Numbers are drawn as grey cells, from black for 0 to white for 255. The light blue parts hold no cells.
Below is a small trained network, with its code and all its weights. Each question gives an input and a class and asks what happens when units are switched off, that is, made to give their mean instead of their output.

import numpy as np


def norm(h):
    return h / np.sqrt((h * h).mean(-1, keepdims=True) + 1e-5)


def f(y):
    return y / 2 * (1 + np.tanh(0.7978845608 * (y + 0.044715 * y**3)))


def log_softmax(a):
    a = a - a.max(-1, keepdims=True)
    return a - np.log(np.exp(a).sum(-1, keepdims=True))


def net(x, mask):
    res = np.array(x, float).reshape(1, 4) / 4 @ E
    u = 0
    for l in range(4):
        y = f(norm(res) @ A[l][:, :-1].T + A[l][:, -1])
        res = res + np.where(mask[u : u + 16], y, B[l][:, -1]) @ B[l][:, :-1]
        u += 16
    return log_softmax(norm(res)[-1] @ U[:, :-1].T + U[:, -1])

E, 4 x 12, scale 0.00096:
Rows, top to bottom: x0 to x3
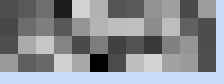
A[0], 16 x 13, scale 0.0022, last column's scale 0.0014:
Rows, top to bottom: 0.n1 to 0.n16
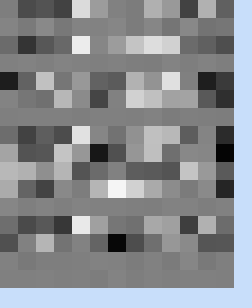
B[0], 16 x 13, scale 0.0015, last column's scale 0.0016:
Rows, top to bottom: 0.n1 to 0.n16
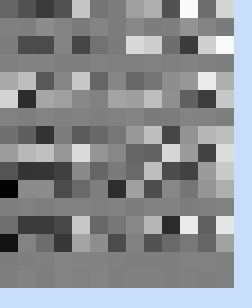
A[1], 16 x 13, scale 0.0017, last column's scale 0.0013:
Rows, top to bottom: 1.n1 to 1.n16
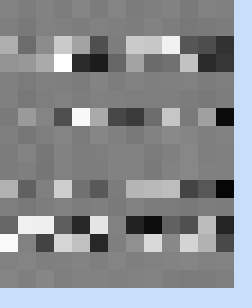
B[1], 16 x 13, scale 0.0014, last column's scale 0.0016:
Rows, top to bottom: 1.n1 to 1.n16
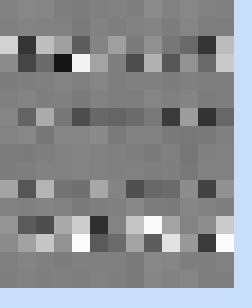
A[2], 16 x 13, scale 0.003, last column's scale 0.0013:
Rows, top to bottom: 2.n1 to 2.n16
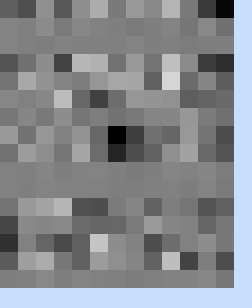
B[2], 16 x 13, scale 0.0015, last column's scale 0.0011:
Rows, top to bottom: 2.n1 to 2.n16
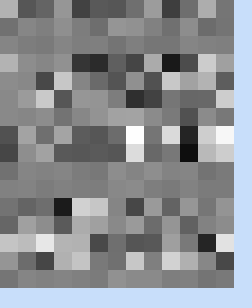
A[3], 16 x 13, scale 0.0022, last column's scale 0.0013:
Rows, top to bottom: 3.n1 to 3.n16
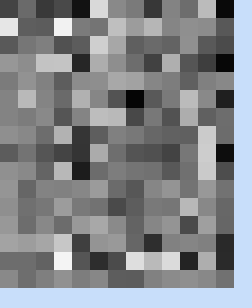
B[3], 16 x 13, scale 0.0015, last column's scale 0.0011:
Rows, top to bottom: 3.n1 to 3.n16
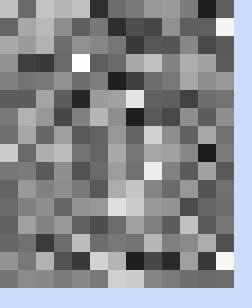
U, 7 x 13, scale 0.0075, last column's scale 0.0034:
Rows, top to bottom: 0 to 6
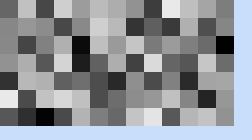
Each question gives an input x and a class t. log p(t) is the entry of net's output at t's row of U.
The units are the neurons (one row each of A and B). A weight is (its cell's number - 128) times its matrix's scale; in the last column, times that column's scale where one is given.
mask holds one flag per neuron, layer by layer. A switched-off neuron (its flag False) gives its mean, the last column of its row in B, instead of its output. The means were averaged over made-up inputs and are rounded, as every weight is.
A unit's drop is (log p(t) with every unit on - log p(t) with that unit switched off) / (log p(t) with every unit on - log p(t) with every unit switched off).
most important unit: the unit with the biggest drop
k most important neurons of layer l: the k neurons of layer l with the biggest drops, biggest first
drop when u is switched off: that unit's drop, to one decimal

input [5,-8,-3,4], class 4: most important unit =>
2.n9
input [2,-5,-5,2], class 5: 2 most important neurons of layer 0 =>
[0.n9 0.n14]
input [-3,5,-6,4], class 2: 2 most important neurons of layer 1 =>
[1.n13 1.n4]
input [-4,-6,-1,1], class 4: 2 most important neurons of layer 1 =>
[1.n13 1.n4]
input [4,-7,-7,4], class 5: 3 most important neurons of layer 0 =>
[0.n9 0.n10 0.n14]
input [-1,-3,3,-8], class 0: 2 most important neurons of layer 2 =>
[2.n4 2.n14]
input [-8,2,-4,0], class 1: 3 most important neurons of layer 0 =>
[0.n11 0.n3 0.n5]
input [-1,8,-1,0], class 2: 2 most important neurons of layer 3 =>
[3.n15 3.n4]
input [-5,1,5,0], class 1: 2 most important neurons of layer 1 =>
[1.n14 1.n13]
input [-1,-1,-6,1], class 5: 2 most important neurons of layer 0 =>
[0.n9 0.n14]
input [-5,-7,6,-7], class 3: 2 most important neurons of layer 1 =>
[1.n13 1.n14]
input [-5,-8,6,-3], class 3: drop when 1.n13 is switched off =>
0.2
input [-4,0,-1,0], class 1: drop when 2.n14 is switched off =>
0.1
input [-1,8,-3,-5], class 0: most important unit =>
1.n4
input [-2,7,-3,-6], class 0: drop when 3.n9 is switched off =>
0.0
